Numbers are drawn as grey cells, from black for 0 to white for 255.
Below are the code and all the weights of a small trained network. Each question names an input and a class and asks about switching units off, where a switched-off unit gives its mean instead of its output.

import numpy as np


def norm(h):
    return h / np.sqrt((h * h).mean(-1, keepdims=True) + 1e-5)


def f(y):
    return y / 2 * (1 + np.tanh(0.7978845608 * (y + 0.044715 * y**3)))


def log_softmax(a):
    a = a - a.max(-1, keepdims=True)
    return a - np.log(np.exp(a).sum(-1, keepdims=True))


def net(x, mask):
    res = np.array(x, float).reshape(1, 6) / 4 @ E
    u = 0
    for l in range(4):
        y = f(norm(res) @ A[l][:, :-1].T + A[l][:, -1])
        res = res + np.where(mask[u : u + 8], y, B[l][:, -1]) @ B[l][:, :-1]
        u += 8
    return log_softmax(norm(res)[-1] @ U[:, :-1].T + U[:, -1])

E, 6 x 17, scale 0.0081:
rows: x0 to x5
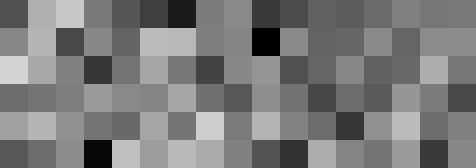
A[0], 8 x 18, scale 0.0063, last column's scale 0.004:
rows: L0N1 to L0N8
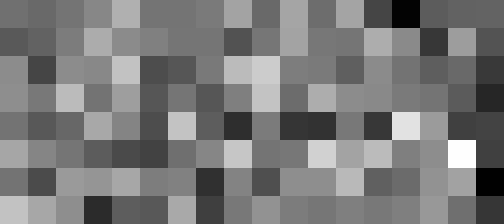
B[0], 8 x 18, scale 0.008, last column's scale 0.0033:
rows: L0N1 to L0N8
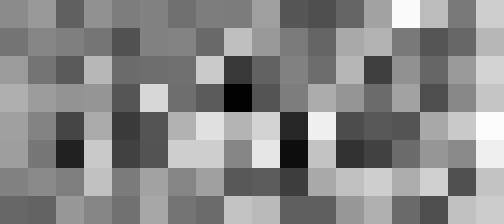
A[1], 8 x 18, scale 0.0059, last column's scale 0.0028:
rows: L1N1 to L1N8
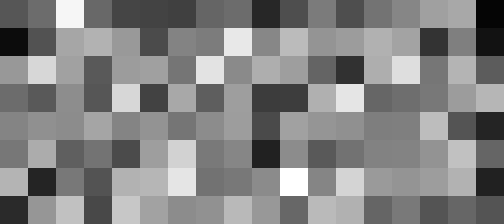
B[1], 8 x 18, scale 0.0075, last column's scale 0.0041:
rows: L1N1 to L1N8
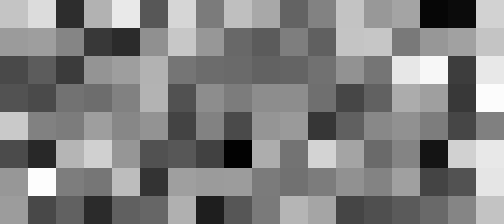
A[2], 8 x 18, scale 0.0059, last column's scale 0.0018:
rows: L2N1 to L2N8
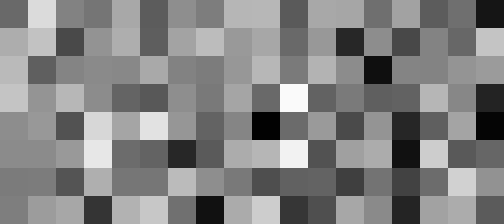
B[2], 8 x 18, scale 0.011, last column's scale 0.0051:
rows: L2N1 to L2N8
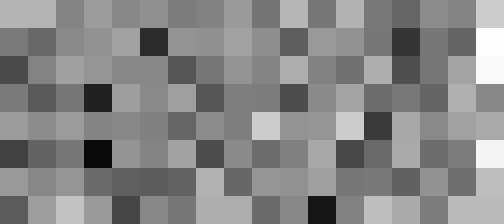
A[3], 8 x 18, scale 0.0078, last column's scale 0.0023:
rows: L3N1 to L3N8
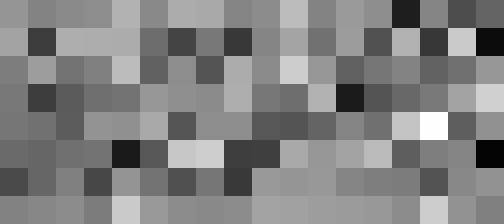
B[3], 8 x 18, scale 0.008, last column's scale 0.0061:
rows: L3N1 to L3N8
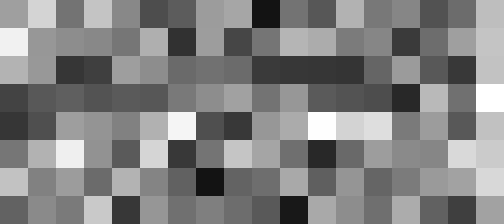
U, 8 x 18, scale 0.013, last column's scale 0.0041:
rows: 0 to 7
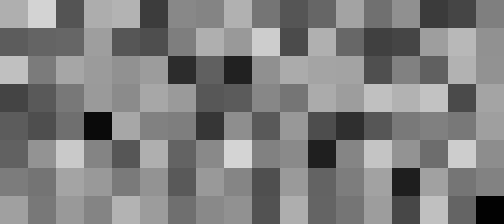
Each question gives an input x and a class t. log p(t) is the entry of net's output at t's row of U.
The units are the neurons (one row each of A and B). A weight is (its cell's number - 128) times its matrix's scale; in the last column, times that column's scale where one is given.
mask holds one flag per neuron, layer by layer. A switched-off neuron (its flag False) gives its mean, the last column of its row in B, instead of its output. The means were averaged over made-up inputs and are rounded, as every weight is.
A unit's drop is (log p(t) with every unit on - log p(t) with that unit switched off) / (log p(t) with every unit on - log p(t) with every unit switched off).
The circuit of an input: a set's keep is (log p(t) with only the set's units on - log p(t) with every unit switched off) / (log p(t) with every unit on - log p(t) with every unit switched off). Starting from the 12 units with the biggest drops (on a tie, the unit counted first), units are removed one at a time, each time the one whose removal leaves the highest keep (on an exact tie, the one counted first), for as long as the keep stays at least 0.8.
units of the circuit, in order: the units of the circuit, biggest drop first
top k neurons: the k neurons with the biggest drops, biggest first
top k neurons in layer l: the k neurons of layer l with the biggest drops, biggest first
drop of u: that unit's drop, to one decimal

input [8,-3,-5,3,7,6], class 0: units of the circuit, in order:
(L1N1)
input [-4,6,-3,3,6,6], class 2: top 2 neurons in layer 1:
(L1N6, L1N4)
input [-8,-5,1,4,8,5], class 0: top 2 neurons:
(L1N7, L0N1)
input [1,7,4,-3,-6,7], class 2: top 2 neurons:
(L1N6, L2N5)
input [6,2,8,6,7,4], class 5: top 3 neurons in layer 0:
(L0N8, L0N1, L0N3)
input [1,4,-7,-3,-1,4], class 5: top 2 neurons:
(L3N6, L1N2)
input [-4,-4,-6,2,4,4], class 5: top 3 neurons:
(L1N2, L3N6, L0N1)
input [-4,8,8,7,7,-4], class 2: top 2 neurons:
(L1N6, L0N6)
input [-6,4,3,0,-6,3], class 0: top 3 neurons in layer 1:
(L1N7, L1N3, L1N2)
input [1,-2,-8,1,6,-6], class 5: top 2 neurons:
(L1N2, L3N6)
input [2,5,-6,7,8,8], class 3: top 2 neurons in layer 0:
(L0N6, L0N8)
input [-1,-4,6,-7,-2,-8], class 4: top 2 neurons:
(L2N6, L0N5)
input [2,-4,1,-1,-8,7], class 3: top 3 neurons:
(L0N7, L3N5, L0N1)
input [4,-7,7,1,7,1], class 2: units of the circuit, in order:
(L0N4)
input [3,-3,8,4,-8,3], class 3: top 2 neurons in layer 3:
(L3N5, L3N6)
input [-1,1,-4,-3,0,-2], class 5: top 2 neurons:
(L3N6, L0N2)
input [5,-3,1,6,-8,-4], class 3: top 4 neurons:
(L0N7, L3N5, L0N6, L0N1)
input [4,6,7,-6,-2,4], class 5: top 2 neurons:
(L2N8, L0N8)
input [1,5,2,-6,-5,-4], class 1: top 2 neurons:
(L0N6, L1N3)
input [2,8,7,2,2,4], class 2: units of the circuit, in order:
(L1N6)
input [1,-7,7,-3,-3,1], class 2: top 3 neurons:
(L0N4, L0N3, L3N2)
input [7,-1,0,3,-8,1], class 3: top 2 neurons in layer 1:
(L1N4, L1N7)
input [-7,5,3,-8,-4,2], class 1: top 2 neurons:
(L0N6, L1N1)
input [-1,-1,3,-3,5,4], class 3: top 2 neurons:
(L1N3, L3N5)
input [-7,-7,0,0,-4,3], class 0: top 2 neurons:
(L1N7, L1N6)
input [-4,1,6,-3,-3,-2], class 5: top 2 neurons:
(L2N8, L0N8)
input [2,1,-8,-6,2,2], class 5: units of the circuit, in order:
(L3N6)
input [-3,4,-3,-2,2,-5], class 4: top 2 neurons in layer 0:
(L0N4, L0N3)
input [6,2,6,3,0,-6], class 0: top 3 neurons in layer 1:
(L1N1, L1N4, L1N8)
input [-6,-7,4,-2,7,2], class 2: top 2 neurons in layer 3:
(L3N2, L3N4)
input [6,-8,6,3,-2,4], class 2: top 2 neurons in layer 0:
(L0N4, L0N3)
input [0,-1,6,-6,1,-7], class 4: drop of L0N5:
0.4
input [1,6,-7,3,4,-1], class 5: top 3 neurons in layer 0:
(L0N2, L0N4, L0N3)
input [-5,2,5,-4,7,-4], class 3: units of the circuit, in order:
(L1N3)
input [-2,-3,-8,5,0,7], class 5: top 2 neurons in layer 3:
(L3N6, L3N3)
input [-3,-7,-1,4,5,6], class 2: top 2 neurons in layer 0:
(L0N3, L0N4)
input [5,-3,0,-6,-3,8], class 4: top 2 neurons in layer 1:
(L1N4, L1N8)
